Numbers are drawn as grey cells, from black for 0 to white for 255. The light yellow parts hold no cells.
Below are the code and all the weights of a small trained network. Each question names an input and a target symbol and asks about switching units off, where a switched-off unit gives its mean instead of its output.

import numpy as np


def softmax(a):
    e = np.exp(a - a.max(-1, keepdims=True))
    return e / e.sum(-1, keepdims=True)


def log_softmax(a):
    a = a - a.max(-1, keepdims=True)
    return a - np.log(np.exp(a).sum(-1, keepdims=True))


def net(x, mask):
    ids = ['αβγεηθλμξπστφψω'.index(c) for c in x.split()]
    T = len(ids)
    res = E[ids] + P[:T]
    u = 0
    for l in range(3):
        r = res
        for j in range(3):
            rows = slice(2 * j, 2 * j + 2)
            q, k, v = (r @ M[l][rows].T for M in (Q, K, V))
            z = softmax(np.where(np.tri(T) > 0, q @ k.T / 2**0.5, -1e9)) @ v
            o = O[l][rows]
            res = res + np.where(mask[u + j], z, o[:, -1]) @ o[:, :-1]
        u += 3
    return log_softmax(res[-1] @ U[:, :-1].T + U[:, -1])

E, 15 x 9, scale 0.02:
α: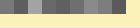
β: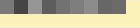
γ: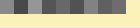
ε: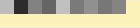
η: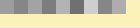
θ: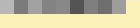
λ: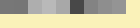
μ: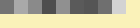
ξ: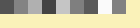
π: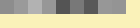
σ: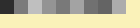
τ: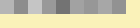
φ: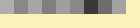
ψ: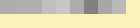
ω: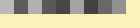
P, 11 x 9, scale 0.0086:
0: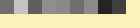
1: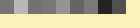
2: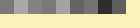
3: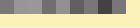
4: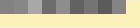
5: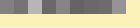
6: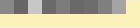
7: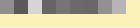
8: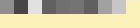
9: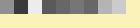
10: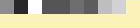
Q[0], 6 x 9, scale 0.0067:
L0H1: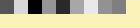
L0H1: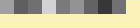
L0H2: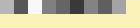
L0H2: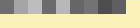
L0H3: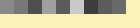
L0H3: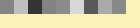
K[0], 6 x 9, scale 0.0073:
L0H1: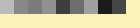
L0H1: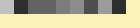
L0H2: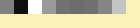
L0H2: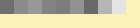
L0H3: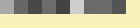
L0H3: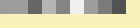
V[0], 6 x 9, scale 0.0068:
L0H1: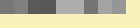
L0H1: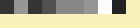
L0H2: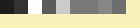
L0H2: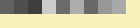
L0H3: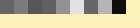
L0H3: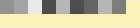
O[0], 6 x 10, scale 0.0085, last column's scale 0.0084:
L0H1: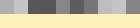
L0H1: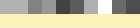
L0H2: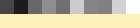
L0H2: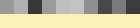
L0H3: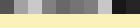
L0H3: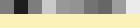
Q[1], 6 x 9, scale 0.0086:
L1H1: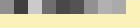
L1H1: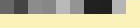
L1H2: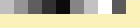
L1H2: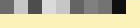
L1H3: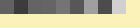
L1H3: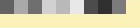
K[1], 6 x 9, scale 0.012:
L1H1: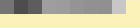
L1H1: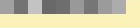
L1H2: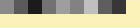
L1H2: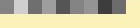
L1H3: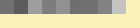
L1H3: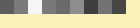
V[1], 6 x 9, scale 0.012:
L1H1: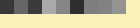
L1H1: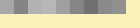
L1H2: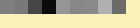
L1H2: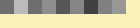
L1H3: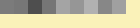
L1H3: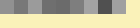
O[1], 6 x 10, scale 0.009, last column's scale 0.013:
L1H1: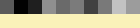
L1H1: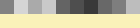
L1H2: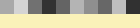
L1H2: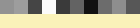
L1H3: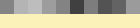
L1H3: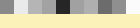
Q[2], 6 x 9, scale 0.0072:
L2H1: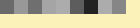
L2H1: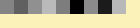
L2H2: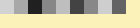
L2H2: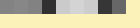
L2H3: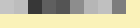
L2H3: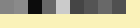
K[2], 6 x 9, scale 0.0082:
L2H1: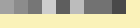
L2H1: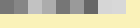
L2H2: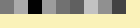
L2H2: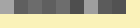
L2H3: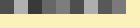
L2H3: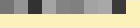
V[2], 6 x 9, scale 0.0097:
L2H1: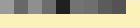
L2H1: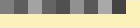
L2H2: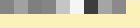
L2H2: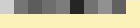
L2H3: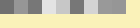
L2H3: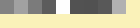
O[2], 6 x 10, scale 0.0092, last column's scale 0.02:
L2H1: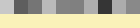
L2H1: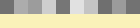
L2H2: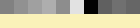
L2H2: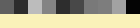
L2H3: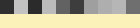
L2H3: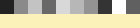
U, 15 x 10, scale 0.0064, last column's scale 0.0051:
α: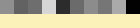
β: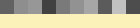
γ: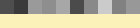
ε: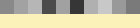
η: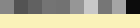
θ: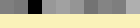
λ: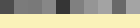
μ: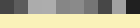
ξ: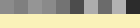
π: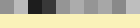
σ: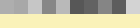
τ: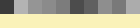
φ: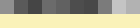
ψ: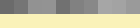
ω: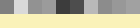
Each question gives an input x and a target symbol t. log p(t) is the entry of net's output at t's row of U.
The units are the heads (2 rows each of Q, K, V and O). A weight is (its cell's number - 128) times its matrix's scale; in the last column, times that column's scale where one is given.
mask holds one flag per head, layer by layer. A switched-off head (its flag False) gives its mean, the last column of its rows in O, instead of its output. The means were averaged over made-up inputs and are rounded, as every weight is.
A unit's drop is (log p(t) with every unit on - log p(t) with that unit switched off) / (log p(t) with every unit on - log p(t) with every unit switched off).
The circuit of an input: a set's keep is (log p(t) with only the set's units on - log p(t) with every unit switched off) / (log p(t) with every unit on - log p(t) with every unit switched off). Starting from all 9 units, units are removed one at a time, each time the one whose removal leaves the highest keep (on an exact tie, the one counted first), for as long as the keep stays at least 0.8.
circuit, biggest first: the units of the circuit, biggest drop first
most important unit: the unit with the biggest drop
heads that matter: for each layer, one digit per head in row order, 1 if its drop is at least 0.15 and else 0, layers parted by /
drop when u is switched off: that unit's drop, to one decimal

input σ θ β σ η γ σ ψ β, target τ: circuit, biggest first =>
[L2H3, L1H1, L2H1]
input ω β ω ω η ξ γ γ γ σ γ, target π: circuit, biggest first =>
[L1H2, L2H2]
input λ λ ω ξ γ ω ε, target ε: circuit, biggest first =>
[L1H2, L0H1]
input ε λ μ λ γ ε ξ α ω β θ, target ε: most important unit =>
L0H1
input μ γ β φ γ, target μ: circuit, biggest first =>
[L2H3, L0H1]
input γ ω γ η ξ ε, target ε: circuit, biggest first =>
[L0H1, L1H2, L2H2]
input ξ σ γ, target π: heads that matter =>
110 / 010 / 100
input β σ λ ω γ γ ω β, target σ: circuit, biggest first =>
[L1H1, L2H3]
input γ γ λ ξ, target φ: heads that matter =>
110 / 111 / 010
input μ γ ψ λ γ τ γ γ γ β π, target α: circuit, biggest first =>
[L1H2, L2H1, L2H3]
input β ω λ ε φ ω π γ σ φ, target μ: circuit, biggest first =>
[L0H1, L2H3]
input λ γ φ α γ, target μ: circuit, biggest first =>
[L0H1, L2H3]
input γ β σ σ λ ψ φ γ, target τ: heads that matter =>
000 / 110 / 101
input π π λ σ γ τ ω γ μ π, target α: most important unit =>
L1H2
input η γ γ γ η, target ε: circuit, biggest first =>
[L1H2, L2H2]
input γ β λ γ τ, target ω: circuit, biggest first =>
[L2H3, L1H1]
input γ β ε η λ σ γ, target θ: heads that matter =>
000 / 000 / 010
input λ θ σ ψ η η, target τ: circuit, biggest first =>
[L2H3, L2H1, L1H1]
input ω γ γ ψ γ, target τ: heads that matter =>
000 / 000 / 001
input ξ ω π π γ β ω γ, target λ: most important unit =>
L0H3
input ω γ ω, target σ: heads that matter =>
001 / 100 / 001
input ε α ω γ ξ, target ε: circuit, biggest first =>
[L0H1, L1H2]
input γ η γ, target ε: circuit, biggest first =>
[L2H2, L1H2, L2H1]
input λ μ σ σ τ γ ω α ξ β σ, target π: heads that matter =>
010 / 010 / 010
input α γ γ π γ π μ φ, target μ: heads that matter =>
100 / 000 / 001
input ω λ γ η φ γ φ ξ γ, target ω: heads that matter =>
101 / 011 / 000
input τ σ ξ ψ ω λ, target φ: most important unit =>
L0H1
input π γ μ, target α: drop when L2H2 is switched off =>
0.2
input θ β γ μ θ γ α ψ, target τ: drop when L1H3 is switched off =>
0.0
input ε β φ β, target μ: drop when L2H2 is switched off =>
0.2
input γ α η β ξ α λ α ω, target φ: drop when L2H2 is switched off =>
0.1
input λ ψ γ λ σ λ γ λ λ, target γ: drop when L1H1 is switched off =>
0.1
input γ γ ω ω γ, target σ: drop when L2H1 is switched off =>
-0.1
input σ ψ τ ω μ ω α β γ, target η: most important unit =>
L0H2
